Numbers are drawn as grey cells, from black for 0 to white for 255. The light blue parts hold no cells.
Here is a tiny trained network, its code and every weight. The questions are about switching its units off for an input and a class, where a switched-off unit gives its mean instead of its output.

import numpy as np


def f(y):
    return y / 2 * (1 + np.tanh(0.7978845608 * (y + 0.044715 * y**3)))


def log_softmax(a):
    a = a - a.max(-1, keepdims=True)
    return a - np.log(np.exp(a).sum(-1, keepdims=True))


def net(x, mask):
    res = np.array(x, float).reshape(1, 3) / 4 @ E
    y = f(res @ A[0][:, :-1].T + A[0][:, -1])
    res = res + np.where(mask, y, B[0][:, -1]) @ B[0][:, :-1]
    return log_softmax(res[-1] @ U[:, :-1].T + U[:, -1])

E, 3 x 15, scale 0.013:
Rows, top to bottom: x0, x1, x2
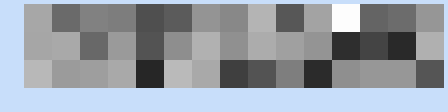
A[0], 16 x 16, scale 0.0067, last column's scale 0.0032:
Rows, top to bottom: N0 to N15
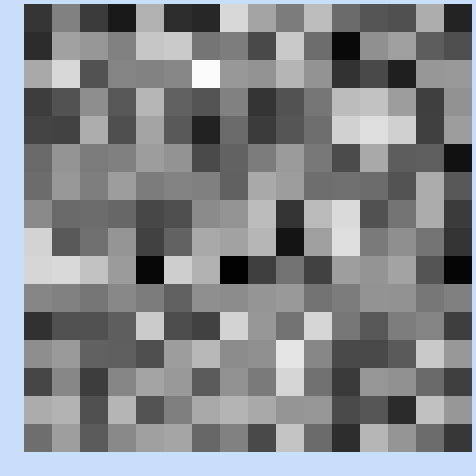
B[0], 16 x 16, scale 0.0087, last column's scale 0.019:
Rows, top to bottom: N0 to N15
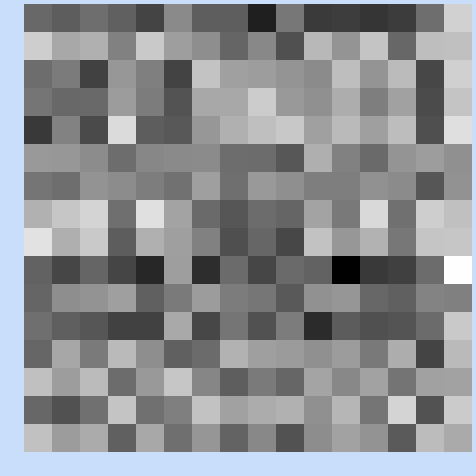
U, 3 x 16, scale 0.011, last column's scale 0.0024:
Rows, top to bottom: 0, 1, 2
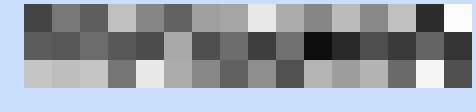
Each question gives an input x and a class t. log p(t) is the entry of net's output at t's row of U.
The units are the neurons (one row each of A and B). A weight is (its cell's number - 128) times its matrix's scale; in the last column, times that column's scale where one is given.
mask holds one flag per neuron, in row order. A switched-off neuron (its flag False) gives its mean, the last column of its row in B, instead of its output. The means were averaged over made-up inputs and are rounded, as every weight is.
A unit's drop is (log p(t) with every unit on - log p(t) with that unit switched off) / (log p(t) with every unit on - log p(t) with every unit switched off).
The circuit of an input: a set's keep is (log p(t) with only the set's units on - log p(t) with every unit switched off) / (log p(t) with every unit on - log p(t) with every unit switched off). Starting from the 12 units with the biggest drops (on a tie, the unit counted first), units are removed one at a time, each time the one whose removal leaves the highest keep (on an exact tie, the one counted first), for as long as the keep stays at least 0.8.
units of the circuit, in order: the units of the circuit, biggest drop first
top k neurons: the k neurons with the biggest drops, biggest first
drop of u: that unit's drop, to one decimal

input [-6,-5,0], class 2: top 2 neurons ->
[N1, N15]
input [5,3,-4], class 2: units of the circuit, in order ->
[N7]
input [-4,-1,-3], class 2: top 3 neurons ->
[N9, N1, N13]
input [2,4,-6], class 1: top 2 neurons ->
[N0, N11]
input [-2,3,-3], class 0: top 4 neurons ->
[N9, N2, N14, N12]
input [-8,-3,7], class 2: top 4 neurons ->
[N1, N15, N0, N11]
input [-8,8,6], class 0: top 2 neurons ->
[N2, N14]
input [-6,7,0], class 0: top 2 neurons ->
[N2, N14]
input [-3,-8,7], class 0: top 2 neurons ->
[N4, N3]
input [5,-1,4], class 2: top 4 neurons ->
[N8, N0, N11, N7]
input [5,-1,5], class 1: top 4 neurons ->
[N9, N1, N15, N13]
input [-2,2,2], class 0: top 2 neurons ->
[N0, N11]
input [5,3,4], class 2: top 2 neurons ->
[N8, N0]
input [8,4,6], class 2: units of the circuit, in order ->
[N8]
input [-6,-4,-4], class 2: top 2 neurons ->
[N1, N9]
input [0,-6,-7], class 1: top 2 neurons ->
[N0, N11]
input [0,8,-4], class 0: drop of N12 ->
0.0
